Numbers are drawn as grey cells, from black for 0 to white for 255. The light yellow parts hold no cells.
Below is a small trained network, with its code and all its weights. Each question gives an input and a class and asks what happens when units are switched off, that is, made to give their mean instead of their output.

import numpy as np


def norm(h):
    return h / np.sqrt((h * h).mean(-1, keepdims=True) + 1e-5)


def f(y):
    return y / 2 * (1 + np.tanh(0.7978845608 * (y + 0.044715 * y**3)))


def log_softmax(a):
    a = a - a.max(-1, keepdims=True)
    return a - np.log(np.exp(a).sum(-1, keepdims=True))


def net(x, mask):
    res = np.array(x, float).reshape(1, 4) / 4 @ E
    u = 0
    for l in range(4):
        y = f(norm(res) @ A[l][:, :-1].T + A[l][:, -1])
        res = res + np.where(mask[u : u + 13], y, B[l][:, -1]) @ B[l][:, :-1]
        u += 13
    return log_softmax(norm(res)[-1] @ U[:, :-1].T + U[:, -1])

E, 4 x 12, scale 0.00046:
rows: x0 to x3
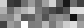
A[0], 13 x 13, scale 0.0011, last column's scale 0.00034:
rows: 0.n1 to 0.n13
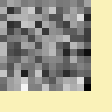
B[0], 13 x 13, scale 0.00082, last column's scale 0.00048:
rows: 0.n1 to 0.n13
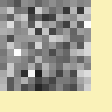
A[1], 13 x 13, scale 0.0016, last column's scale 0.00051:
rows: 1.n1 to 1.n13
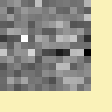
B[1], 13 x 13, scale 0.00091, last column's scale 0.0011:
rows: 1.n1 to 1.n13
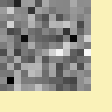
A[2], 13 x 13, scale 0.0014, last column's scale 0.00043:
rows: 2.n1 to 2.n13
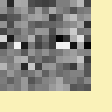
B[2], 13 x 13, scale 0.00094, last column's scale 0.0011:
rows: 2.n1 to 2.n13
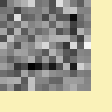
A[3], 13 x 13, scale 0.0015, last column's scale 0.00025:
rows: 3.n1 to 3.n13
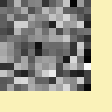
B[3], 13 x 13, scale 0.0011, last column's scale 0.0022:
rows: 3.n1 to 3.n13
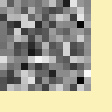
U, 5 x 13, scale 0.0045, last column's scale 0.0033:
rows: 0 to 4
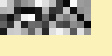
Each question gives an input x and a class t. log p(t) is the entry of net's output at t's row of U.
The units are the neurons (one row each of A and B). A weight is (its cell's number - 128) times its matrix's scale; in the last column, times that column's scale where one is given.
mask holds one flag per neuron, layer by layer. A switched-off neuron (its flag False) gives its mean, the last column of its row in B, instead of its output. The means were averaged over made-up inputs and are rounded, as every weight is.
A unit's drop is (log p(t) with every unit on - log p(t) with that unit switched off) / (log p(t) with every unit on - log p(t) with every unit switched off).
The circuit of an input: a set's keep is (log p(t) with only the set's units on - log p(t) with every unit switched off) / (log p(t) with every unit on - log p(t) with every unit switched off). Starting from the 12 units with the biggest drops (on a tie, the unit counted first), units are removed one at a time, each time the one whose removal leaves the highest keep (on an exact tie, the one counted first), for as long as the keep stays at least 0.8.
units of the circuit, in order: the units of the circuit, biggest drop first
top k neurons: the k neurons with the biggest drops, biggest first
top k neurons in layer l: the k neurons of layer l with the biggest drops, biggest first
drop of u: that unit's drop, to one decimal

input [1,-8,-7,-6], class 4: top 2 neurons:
(1.n6 0.n13)
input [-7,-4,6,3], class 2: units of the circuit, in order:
(1.n8 2.n6 3.n4 3.n12)
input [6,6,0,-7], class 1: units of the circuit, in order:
(2.n10 3.n8)
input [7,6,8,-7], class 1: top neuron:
(2.n10)
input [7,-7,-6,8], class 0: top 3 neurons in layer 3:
(3.n9 3.n8 3.n7)
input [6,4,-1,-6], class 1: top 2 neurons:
(2.n10 0.n11)
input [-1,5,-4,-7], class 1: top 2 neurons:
(0.n11 2.n10)
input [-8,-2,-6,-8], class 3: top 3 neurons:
(1.n6 1.n10 0.n13)
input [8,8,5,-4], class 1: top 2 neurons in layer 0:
(0.n11 0.n5)
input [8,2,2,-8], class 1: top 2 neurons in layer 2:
(2.n10 2.n7)
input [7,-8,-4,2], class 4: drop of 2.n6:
-0.1
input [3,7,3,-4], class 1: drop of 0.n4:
0.0
